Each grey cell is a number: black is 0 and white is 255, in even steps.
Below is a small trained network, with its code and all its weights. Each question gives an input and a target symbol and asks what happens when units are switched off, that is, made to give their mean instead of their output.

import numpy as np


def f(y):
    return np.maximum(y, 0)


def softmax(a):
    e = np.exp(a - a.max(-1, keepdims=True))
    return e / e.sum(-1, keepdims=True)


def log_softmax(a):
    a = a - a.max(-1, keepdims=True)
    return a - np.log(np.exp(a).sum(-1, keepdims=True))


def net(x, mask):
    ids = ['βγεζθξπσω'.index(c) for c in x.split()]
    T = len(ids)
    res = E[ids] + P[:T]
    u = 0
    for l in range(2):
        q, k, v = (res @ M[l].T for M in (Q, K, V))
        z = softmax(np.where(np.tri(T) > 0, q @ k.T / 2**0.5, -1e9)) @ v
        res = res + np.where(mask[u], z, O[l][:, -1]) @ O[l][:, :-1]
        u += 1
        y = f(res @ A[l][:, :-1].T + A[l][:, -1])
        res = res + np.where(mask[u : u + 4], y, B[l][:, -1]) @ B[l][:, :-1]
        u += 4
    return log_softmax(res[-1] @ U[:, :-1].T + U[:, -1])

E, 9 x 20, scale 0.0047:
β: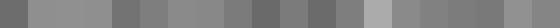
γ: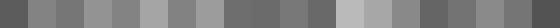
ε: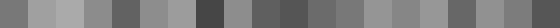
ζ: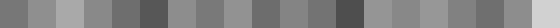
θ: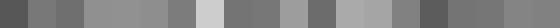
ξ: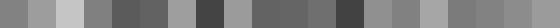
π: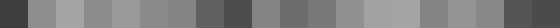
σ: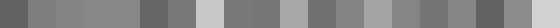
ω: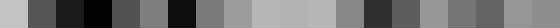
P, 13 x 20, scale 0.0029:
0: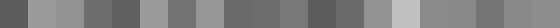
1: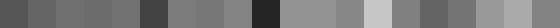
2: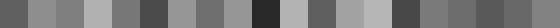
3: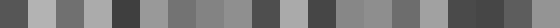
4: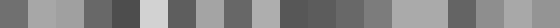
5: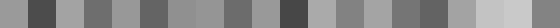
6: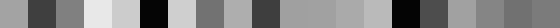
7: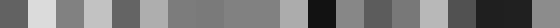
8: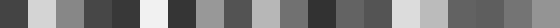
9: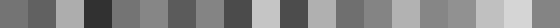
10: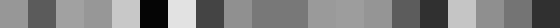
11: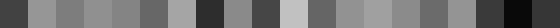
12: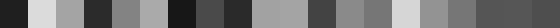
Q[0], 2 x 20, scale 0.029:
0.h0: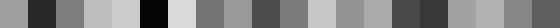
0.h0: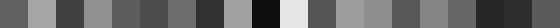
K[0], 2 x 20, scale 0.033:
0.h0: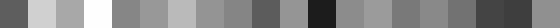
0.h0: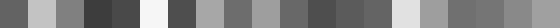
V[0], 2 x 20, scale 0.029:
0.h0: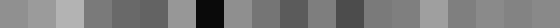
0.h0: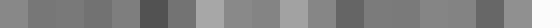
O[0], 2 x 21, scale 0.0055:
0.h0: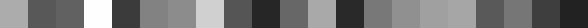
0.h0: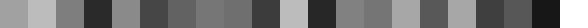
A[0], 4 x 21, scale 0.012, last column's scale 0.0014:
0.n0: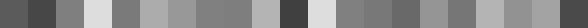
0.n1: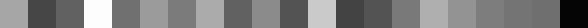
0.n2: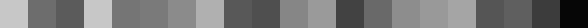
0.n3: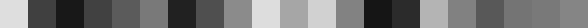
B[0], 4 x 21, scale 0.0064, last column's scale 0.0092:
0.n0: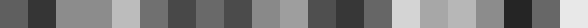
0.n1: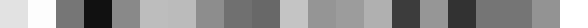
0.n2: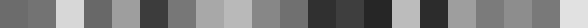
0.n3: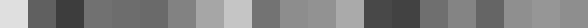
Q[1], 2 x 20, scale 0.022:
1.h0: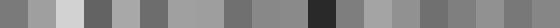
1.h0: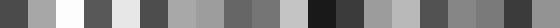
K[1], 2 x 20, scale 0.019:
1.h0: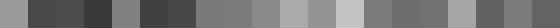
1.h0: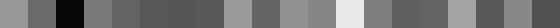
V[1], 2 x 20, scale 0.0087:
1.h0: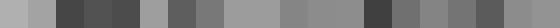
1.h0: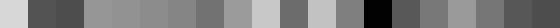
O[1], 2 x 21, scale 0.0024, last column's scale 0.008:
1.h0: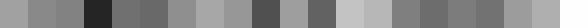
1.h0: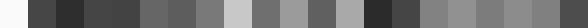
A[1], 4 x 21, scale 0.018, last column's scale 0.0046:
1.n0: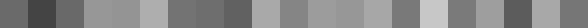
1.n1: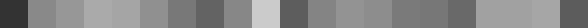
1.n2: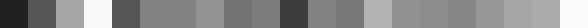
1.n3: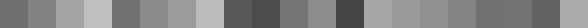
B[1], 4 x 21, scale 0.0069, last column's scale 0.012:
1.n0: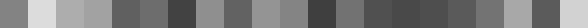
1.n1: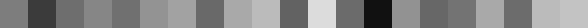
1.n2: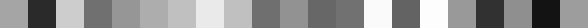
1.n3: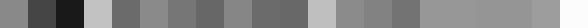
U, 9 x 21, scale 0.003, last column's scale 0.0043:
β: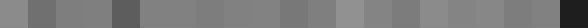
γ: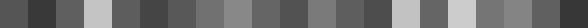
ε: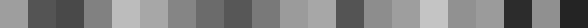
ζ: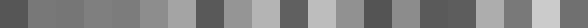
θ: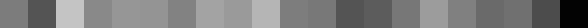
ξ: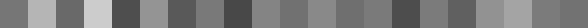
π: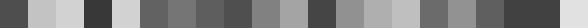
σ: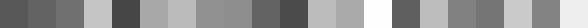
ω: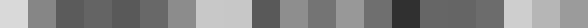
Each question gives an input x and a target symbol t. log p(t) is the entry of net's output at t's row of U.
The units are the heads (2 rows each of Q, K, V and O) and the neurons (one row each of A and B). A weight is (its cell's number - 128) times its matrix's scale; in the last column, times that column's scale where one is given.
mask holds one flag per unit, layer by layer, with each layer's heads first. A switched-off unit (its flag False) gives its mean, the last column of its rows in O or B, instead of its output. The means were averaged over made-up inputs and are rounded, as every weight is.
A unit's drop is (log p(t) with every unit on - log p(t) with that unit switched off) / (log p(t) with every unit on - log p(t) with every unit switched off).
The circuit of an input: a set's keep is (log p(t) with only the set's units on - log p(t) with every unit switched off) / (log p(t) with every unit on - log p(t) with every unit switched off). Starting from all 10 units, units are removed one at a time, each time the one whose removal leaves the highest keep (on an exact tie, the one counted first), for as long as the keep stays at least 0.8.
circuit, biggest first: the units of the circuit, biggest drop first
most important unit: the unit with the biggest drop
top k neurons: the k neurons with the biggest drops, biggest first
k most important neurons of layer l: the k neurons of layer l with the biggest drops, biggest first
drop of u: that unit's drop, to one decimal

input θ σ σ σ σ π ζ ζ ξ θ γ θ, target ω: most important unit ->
0.n1
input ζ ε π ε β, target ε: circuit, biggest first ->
0.h0; 0.n0; 0.n1
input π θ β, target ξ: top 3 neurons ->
1.n0; 0.n1; 0.n0
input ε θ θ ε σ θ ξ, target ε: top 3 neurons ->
0.n0; 0.n1; 1.n3
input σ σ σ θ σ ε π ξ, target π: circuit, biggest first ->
0.h0; 1.n3
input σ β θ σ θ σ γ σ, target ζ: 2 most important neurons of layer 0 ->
0.n1; 0.n0
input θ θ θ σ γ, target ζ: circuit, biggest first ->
0.h0; 1.n1; 0.n1; 1.h0
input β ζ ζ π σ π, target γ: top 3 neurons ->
0.n2; 1.n3; 0.n1
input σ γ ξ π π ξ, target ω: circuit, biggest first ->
0.n1; 0.h0
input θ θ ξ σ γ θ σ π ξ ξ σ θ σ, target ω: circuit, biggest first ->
0.n1; 0.h0; 0.n2; 1.n3
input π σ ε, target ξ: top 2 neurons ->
1.n0; 0.n1
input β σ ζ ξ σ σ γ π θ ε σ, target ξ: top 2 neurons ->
1.n0; 0.n1
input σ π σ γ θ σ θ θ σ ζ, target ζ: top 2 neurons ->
1.n1; 0.n1
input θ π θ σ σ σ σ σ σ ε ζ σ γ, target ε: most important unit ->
0.h0
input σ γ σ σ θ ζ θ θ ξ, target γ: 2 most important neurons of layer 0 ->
0.n2; 0.n1
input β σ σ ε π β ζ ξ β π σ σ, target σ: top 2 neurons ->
0.n1; 1.n2
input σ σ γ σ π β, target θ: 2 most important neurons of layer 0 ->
0.n1; 0.n0
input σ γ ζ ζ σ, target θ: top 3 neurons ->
1.n2; 0.n1; 1.n1
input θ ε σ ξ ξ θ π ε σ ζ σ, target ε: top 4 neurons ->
0.n0; 0.n1; 1.n3; 0.n2
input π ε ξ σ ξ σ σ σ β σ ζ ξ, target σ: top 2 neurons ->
0.n1; 1.n2
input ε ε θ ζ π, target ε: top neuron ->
0.n0
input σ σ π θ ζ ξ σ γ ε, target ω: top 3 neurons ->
0.n1; 0.n2; 1.n3
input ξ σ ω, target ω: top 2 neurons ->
0.n3; 0.n2
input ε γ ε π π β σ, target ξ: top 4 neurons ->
1.n0; 0.n1; 0.n0; 0.n2
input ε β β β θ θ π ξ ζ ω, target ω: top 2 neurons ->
0.n3; 0.n0
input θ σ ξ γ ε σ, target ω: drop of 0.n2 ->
0.6
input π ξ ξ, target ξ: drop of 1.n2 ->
0.0
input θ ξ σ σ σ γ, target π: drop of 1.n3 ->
0.4
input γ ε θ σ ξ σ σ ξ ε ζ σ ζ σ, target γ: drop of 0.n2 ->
0.3
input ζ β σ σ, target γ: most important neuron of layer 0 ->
0.n2
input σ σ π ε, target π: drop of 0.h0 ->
1.1
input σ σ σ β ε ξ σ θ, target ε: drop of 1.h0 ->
0.1
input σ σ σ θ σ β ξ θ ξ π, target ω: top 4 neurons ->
0.n1; 0.n2; 1.n3; 0.n0
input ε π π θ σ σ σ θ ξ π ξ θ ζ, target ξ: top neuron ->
1.n0
